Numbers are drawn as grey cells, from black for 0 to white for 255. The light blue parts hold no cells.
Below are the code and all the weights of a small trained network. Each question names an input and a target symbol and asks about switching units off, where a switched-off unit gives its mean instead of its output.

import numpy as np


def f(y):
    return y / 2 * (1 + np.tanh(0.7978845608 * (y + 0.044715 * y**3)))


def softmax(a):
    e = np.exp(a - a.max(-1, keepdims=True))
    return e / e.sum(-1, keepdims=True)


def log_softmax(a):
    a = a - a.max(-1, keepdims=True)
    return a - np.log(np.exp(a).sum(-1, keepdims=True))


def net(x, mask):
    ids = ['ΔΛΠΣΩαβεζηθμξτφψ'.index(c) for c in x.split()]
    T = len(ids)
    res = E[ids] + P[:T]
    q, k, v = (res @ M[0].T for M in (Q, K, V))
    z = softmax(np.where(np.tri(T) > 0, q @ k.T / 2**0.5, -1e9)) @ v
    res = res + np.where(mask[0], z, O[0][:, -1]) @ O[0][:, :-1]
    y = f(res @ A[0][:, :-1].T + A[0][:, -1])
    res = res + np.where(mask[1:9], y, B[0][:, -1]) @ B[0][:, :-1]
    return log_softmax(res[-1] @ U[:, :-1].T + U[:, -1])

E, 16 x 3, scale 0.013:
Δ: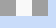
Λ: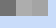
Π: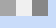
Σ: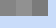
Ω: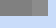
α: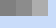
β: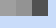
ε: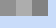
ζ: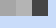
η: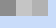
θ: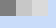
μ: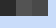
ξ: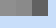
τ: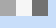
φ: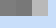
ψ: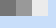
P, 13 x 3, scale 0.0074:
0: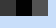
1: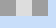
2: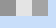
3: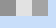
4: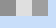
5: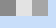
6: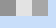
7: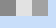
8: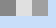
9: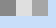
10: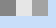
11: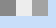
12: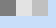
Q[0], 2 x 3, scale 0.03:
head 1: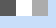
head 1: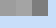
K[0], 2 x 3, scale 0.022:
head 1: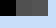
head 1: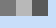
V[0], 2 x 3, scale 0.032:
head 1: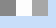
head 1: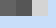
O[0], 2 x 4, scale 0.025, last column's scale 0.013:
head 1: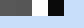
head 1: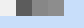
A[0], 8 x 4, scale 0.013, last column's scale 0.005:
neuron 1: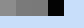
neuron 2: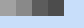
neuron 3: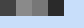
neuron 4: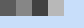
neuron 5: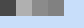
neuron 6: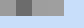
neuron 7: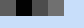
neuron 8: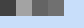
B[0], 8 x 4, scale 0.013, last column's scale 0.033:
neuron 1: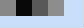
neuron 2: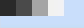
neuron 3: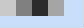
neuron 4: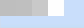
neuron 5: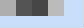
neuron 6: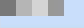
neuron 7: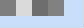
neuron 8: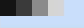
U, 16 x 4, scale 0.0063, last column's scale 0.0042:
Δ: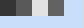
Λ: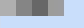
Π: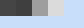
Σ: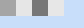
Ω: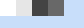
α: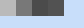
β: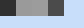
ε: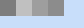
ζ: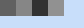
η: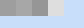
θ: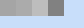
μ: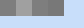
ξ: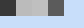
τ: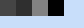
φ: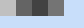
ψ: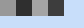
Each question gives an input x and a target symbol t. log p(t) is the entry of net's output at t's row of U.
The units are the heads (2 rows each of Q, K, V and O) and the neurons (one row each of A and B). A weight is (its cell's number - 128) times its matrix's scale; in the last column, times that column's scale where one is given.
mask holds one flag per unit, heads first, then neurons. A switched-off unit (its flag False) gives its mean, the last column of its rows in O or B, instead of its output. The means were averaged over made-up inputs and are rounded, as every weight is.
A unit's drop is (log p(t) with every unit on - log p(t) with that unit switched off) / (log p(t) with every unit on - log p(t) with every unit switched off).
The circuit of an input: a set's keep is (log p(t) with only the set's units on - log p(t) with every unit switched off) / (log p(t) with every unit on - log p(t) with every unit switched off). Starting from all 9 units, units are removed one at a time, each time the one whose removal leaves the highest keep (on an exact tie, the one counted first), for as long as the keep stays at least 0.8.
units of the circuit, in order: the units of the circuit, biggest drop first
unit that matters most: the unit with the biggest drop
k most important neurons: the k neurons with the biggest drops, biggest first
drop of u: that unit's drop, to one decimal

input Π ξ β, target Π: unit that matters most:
head 1
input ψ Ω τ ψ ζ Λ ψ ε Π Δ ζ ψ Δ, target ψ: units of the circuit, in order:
(head 1; neuron 2)
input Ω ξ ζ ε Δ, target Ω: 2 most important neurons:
(neuron 8; neuron 4)
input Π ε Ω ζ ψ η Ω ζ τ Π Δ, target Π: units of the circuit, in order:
(head 1; neuron 4; neuron 5)
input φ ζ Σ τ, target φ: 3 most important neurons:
(neuron 2; neuron 8; neuron 1)
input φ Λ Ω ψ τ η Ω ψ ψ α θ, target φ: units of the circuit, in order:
(head 1; neuron 2)
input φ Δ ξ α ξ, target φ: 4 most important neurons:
(neuron 2; neuron 8; neuron 1; neuron 6)
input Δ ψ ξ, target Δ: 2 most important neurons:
(neuron 4; neuron 6)
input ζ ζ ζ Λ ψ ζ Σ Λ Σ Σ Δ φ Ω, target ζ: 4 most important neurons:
(neuron 8; neuron 3; neuron 5; neuron 2)
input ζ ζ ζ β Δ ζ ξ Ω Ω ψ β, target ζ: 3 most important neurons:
(neuron 8; neuron 3; neuron 5)
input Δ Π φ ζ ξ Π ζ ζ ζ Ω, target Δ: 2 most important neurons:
(neuron 4; neuron 6)
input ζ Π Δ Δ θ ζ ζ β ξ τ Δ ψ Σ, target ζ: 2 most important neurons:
(neuron 8; neuron 3)
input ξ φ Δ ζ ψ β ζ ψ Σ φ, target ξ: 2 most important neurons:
(neuron 4; neuron 2)
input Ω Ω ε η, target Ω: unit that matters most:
neuron 8
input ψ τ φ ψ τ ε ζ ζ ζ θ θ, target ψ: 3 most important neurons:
(neuron 4; neuron 2; neuron 1)
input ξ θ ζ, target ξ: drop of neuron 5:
0.2
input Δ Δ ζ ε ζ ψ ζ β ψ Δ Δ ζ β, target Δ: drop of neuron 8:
-0.1
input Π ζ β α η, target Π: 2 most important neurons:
(neuron 4; neuron 5)
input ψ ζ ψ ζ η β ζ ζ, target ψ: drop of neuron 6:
0.1
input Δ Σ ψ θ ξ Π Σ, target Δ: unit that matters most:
head 1
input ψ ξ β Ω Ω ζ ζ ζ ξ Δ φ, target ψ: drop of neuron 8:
0.1
